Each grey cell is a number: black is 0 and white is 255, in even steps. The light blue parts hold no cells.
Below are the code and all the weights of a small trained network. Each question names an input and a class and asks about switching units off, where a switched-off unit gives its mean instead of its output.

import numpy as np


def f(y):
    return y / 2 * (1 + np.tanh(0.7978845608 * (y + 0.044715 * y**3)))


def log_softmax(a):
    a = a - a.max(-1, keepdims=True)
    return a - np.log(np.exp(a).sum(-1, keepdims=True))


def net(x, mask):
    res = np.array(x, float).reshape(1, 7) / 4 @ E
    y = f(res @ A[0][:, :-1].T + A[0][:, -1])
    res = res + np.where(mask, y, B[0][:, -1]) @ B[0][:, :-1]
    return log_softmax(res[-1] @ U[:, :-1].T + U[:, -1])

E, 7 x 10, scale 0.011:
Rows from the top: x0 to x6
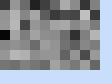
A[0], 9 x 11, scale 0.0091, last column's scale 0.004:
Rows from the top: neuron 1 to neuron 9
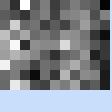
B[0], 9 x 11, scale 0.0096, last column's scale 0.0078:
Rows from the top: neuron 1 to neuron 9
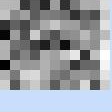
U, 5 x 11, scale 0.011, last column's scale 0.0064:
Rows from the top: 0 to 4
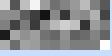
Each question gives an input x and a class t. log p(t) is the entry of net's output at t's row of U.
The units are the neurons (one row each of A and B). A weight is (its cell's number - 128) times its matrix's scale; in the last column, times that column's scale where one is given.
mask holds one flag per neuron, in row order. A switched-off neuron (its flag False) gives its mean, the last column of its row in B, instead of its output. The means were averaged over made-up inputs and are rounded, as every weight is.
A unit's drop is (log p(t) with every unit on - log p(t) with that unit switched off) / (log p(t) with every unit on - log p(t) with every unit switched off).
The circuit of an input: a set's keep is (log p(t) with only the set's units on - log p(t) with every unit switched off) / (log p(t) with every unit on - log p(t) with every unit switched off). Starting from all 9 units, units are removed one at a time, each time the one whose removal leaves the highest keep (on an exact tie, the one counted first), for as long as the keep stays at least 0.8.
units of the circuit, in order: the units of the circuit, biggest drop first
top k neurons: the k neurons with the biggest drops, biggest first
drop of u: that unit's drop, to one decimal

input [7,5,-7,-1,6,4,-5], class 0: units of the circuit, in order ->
(neuron 9)
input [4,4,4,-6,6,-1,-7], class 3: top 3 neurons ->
(neuron 7; neuron 4; neuron 1)
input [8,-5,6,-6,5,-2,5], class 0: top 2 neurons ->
(neuron 8; neuron 9)
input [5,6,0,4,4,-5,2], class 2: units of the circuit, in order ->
(neuron 3; neuron 6)
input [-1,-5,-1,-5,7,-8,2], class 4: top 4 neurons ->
(neuron 6; neuron 3; neuron 2; neuron 8)
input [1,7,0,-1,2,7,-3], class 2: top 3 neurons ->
(neuron 6; neuron 3; neuron 8)
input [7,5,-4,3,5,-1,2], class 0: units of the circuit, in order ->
(neuron 8; neuron 9)
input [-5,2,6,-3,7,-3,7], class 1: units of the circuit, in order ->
(neuron 5; neuron 8)
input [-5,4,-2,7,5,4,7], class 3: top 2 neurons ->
(neuron 9; neuron 8)
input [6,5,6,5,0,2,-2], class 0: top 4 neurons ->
(neuron 9; neuron 8; neuron 1; neuron 7)
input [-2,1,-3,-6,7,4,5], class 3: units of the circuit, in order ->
(neuron 7; neuron 4)
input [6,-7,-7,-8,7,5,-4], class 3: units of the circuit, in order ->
(neuron 7; neuron 6)
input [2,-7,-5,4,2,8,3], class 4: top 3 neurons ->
(neuron 6; neuron 9; neuron 3)
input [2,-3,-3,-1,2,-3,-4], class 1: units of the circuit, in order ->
(neuron 6)
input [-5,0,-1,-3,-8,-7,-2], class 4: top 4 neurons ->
(neuron 8; neuron 9; neuron 2; neuron 7)
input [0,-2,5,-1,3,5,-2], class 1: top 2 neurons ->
(neuron 5; neuron 8)
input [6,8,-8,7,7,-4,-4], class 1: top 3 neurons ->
(neuron 1; neuron 7; neuron 2)
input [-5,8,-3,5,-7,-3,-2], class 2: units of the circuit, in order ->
(neuron 6; neuron 3)
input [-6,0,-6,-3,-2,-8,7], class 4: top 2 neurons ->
(neuron 5; neuron 8)
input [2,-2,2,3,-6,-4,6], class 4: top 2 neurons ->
(neuron 6; neuron 7)
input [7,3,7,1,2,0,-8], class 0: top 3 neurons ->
(neuron 9; neuron 8; neuron 1)
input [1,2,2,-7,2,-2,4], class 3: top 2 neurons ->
(neuron 7; neuron 4)
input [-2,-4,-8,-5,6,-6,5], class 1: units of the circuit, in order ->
(neuron 1)
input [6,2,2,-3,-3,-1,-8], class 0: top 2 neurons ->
(neuron 8; neuron 9)
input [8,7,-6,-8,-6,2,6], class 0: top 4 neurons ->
(neuron 9; neuron 8; neuron 6; neuron 4)
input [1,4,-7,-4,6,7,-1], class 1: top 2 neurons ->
(neuron 1; neuron 8)
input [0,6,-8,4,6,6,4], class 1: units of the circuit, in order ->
(neuron 1)
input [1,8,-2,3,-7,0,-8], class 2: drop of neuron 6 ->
0.2
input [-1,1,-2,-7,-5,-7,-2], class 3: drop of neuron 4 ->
0.2
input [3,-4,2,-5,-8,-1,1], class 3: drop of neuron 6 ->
0.4
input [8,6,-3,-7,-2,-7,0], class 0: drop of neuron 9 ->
0.2
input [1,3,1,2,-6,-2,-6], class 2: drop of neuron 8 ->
0.1
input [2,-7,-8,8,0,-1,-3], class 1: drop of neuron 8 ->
0.0
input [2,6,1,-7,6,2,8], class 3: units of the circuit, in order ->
(neuron 7)
